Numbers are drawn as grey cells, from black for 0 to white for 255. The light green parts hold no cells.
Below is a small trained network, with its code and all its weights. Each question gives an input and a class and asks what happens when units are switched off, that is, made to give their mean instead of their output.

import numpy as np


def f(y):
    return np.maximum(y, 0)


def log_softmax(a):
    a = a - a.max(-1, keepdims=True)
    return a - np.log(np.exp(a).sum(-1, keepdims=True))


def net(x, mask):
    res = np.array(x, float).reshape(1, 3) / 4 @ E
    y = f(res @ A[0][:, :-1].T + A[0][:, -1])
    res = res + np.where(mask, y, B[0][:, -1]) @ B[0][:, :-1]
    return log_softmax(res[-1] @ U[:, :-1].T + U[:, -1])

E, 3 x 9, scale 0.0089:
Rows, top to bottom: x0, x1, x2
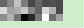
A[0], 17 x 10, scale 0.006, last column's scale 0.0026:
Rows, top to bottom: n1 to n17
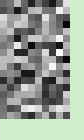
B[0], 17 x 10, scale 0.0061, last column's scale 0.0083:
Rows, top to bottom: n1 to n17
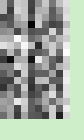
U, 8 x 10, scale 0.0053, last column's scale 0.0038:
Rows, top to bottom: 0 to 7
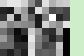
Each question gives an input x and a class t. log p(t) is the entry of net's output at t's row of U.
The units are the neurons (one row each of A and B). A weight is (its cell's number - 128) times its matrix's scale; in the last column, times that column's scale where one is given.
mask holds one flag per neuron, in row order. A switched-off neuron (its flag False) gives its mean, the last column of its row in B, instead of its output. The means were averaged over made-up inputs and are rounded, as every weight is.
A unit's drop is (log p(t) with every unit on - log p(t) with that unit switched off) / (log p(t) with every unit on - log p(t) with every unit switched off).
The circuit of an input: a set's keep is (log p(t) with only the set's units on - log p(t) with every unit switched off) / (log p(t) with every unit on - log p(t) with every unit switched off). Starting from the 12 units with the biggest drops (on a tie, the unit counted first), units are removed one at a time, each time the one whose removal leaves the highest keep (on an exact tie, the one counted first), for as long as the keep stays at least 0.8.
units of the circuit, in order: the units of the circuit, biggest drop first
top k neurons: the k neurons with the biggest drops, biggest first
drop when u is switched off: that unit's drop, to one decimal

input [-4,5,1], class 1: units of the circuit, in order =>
n7, n9
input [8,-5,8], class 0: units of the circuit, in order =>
n7
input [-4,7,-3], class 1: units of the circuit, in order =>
n9, n7
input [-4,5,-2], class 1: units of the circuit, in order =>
n7, n9
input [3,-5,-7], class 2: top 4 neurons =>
n14, n13, n16, n9
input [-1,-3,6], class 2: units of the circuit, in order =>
n8, n17
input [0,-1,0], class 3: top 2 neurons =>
n9, n3
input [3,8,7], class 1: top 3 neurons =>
n9, n3, n4
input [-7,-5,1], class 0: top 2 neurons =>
n6, n9
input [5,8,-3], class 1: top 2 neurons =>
n9, n4
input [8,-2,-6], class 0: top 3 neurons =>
n7, n1, n15
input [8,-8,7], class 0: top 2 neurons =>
n7, n1
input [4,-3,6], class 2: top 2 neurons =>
n17, n11
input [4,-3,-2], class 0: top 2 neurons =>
n7, n9
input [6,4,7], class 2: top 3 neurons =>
n17, n11, n5
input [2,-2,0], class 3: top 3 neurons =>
n9, n3, n6
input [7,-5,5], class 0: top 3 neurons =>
n7, n1, n15
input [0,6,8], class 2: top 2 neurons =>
n5, n17
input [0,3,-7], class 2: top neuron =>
n13
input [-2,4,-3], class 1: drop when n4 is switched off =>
0.1
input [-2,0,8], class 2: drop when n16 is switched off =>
0.0
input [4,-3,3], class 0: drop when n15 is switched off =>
0.2
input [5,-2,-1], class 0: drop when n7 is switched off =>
0.2
